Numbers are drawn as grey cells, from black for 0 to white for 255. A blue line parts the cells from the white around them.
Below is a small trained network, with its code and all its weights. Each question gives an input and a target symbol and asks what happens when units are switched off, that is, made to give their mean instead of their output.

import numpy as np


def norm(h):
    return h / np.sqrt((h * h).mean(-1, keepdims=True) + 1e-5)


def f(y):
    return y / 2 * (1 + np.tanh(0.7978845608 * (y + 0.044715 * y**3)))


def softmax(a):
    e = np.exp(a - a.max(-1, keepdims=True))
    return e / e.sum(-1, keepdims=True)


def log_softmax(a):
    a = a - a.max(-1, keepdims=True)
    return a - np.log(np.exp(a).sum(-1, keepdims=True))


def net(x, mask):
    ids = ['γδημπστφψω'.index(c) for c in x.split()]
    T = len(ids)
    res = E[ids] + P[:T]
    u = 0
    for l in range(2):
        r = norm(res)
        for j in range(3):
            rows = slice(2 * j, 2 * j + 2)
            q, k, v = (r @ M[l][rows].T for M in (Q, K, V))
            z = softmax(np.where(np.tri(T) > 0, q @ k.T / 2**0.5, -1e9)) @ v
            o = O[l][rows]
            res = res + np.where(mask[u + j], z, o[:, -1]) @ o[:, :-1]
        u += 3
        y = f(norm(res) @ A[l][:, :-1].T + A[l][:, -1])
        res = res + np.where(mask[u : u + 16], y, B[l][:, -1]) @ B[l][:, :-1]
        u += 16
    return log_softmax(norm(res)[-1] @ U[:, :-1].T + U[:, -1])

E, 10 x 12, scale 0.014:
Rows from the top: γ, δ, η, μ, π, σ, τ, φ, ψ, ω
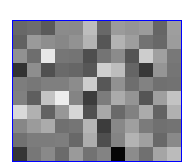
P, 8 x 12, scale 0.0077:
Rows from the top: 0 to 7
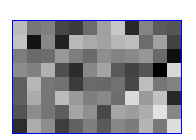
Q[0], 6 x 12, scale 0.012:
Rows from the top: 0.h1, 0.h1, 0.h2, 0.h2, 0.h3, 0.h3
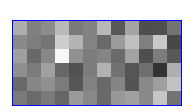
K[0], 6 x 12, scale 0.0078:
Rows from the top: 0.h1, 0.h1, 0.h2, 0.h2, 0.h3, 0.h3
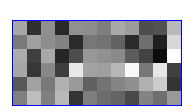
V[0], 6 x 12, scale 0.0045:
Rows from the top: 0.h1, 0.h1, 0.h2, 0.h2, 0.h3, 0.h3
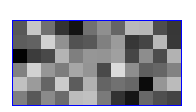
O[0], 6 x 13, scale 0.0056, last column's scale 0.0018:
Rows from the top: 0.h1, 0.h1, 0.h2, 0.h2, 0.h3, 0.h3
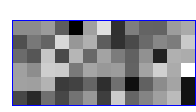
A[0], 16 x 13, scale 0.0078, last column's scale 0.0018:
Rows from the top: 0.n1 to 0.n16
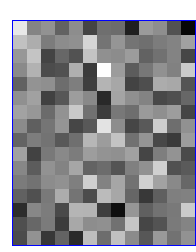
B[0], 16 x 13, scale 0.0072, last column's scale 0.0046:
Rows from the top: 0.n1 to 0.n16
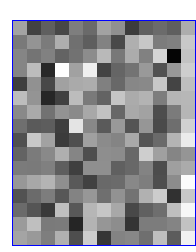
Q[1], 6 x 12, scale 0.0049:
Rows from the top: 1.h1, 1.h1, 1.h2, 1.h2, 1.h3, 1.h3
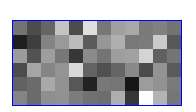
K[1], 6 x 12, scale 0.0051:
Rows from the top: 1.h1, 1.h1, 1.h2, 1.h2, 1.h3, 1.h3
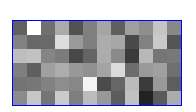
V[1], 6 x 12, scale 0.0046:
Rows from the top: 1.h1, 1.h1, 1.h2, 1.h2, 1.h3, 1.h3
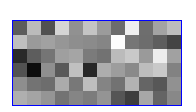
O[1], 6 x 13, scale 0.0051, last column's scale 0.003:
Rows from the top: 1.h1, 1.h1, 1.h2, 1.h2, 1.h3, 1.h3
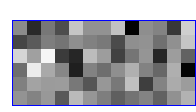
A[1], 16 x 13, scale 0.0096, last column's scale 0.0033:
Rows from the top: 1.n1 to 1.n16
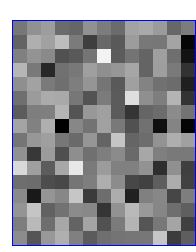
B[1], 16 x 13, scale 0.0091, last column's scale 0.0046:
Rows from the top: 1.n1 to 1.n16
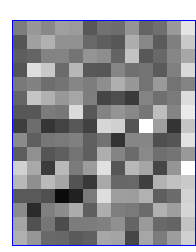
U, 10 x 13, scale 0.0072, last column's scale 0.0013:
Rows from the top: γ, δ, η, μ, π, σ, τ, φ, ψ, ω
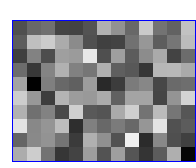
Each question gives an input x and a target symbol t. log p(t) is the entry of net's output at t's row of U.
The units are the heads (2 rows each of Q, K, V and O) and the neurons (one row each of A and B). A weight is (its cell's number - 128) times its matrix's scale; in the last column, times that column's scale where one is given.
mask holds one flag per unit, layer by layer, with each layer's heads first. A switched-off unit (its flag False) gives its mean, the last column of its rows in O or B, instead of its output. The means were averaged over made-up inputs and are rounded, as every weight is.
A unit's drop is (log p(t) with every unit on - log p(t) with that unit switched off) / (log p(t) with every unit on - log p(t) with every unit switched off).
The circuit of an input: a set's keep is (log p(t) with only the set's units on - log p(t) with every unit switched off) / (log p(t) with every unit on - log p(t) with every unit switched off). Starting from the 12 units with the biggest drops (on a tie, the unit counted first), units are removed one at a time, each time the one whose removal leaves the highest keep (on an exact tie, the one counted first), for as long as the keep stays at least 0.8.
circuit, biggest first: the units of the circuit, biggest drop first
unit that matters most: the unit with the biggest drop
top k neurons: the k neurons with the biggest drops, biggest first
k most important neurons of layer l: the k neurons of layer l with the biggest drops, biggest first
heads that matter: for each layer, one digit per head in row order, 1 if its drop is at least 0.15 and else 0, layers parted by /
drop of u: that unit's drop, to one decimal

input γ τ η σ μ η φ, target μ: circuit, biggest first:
(0.h1, 0.h2, 0.n14, 1.n12)
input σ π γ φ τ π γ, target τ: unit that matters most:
0.h1
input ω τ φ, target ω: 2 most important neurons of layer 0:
(0.n6, 0.n14)
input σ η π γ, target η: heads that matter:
010 / 000
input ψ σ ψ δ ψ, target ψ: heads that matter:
100 / 000
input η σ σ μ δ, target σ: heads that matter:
100 / 000
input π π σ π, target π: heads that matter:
001 / 000
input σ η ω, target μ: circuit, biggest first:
(0.n14, 1.n12)
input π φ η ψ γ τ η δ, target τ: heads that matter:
110 / 000
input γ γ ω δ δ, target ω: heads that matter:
010 / 000
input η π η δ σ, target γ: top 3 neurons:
(1.n13, 0.n11, 0.n13)
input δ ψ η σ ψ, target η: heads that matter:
100 / 000
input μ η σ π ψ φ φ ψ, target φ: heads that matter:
010 / 000
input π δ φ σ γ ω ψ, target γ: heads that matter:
110 / 000
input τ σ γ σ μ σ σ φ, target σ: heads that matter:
100 / 000
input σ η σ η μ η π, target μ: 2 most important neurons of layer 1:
(1.n7, 1.n12)
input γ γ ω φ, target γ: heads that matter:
100 / 000
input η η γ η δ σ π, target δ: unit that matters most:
0.h2
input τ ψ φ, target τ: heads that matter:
000 / 000
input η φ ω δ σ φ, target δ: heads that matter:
010 / 000
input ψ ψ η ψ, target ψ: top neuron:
(0.n3)
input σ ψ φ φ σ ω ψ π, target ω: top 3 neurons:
(0.n6, 0.n14, 1.n4)
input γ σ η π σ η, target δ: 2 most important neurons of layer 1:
(1.n6, 1.n2)
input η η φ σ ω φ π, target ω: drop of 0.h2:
1.1
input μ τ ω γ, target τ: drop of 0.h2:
0.6
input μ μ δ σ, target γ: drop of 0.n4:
0.2
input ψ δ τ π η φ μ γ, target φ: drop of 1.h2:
0.0
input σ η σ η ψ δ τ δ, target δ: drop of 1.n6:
0.1
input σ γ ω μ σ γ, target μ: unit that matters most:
0.h2
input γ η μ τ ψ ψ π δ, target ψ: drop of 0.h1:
1.3
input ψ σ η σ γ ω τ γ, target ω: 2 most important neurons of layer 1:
(1.n4, 1.n12)
